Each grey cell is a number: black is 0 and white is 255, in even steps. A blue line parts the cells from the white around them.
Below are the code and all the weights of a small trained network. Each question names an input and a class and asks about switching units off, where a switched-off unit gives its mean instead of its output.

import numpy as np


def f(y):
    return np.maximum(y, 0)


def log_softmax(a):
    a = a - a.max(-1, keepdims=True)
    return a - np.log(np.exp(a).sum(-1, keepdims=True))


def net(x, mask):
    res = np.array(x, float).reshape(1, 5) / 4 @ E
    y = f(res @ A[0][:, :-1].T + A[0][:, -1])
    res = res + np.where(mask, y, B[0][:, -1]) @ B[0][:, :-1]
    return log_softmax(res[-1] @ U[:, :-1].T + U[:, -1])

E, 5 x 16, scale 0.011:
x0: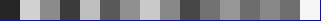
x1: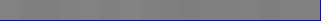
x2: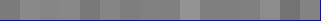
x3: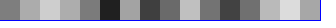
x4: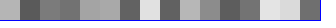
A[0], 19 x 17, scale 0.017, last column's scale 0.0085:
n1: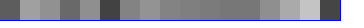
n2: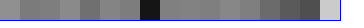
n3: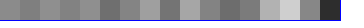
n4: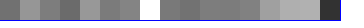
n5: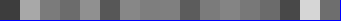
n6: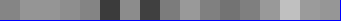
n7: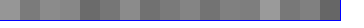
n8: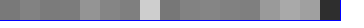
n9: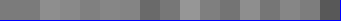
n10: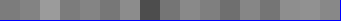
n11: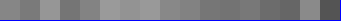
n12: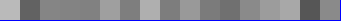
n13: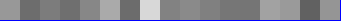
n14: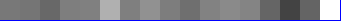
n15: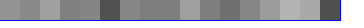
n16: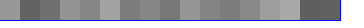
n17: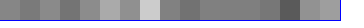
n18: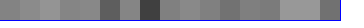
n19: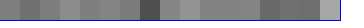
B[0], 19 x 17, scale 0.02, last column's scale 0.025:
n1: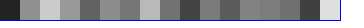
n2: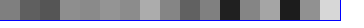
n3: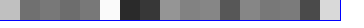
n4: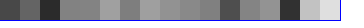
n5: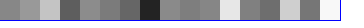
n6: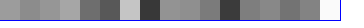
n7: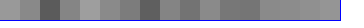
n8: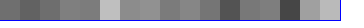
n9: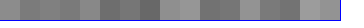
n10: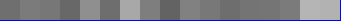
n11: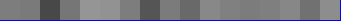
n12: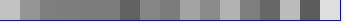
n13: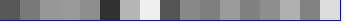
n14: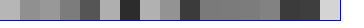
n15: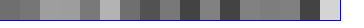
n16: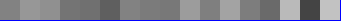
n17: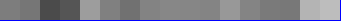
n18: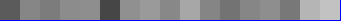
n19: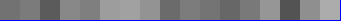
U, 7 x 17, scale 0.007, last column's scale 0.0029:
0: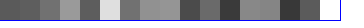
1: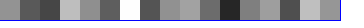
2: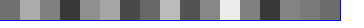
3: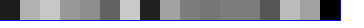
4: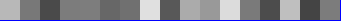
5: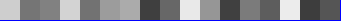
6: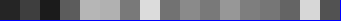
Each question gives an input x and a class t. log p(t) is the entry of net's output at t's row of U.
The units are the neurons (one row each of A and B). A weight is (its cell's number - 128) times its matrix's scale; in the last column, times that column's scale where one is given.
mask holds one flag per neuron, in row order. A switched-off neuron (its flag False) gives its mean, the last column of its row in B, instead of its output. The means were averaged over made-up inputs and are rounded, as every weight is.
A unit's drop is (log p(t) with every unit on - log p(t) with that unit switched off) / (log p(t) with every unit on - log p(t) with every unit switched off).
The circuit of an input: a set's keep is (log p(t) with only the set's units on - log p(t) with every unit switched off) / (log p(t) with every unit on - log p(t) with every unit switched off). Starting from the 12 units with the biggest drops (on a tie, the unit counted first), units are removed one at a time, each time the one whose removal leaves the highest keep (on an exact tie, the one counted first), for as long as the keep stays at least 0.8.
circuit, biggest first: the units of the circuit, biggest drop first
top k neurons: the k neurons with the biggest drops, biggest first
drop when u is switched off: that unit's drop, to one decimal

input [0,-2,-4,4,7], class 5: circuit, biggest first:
[n12]
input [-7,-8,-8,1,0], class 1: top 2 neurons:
[n2; n5]
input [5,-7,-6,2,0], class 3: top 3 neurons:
[n5; n14; n2]
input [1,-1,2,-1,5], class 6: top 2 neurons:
[n4; n5]
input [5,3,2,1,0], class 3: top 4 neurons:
[n5; n14; n2; n3]
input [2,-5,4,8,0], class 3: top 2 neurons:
[n6; n14]
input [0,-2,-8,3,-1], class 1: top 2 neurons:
[n5; n14]
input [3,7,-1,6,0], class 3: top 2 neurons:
[n14; n2]
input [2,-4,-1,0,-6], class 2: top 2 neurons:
[n5; n6]
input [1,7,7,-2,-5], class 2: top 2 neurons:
[n5; n4]
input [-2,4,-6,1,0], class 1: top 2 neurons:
[n5; n1]
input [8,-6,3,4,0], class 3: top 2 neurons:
[n5; n14]
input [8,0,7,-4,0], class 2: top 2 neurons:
[n5; n2]
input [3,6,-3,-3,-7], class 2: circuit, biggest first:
[n5]
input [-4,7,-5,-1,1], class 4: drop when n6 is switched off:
0.2
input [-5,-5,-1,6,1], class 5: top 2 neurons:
[n4; n3]
